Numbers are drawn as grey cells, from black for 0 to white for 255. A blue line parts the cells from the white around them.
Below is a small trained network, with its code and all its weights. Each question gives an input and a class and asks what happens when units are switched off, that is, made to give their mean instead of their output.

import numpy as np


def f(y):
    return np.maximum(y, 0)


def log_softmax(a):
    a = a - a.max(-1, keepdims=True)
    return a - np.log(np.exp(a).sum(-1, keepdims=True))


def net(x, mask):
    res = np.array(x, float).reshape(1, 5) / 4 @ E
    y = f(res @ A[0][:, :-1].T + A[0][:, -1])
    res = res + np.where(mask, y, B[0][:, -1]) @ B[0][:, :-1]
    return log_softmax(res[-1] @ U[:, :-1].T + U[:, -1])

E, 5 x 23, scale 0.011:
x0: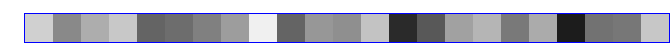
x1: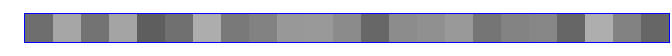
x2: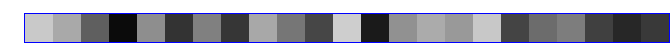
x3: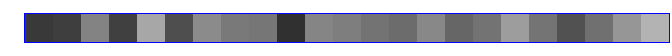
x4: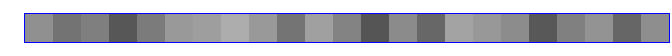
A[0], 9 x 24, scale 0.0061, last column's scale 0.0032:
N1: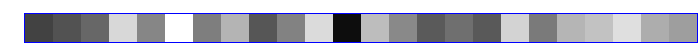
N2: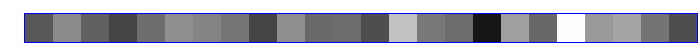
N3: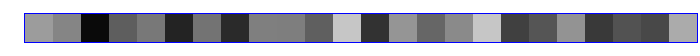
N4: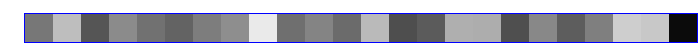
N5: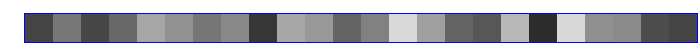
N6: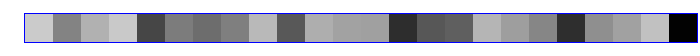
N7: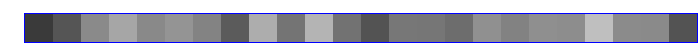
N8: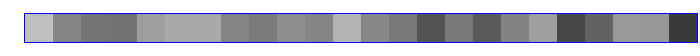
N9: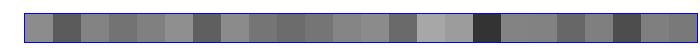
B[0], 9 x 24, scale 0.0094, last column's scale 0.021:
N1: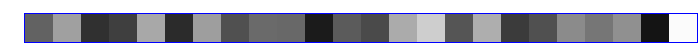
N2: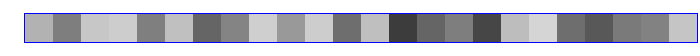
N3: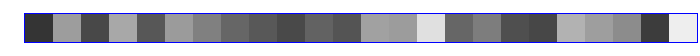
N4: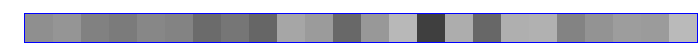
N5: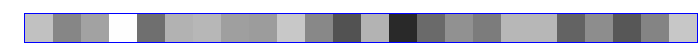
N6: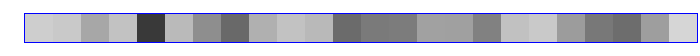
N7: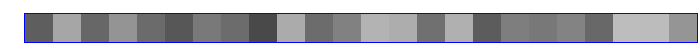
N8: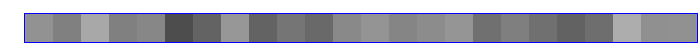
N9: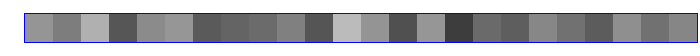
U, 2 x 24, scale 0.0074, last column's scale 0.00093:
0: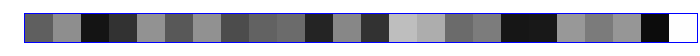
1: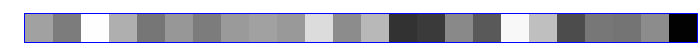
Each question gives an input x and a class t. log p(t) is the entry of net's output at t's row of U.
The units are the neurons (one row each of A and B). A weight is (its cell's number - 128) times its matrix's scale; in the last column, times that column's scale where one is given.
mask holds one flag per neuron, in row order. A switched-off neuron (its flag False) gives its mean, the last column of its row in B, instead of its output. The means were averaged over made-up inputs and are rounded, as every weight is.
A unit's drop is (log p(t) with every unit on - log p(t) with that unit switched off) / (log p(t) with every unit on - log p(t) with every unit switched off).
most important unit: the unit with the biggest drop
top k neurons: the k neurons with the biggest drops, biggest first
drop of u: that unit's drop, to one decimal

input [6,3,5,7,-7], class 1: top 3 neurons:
[N1, N6, N4]
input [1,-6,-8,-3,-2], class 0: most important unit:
N1
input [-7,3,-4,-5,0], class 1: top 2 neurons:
[N2, N5]
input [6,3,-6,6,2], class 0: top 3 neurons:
[N1, N2, N5]
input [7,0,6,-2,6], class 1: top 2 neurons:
[N1, N6]
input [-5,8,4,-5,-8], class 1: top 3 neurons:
[N1, N2, N5]
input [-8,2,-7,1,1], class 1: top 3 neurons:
[N2, N5, N3]
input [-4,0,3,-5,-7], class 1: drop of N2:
0.4
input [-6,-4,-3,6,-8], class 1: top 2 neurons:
[N2, N5]
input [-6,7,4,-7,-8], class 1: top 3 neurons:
[N1, N2, N5]
